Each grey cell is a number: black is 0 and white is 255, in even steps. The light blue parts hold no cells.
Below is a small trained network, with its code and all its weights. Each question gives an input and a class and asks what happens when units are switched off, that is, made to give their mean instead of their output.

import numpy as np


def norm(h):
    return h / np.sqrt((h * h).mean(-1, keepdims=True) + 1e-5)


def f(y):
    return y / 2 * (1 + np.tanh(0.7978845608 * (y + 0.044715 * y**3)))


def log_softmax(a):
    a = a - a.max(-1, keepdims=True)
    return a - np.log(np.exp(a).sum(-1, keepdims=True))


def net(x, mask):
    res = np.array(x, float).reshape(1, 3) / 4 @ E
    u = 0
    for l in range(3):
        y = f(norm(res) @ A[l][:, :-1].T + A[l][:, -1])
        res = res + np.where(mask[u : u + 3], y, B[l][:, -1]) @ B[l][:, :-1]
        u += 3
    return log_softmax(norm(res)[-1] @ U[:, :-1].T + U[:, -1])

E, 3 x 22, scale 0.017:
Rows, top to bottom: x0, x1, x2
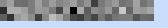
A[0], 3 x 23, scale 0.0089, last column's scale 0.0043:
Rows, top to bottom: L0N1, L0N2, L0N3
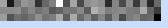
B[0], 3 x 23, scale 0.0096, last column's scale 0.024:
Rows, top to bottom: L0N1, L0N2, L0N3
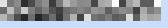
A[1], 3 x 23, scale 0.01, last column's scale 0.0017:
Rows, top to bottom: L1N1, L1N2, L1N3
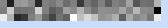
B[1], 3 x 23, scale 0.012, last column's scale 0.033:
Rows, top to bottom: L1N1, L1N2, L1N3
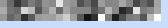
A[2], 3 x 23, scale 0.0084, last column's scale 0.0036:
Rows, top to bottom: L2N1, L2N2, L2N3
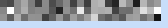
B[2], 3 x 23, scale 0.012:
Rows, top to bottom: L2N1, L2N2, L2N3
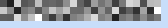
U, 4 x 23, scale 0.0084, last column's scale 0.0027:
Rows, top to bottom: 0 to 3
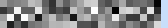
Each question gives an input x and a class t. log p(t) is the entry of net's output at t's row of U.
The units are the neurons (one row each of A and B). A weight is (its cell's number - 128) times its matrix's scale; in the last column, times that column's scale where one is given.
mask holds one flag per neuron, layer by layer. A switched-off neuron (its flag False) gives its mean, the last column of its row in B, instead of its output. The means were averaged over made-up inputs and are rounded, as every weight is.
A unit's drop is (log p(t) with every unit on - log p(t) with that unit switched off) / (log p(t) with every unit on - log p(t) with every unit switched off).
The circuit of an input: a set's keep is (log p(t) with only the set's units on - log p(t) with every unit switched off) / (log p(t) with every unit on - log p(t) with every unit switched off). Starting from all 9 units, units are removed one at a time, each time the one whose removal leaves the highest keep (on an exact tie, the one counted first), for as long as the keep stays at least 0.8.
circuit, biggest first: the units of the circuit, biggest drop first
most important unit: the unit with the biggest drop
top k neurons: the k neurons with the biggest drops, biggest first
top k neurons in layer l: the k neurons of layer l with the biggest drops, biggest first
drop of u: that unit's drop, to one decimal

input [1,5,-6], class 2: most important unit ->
L0N1
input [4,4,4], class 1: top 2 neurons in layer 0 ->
(L0N1; L0N3)
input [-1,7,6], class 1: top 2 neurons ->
(L0N1; L1N3)
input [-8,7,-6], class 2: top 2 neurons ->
(L1N3; L2N2)
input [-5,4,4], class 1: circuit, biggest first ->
(L0N1; L2N1; L1N3)
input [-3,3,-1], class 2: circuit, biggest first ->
(L1N3; L0N1)
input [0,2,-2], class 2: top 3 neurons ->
(L0N1; L0N3; L1N3)
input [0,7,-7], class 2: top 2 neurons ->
(L0N1; L1N3)
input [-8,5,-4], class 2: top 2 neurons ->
(L2N2; L1N3)
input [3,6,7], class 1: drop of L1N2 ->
0.4
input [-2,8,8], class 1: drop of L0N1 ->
0.3
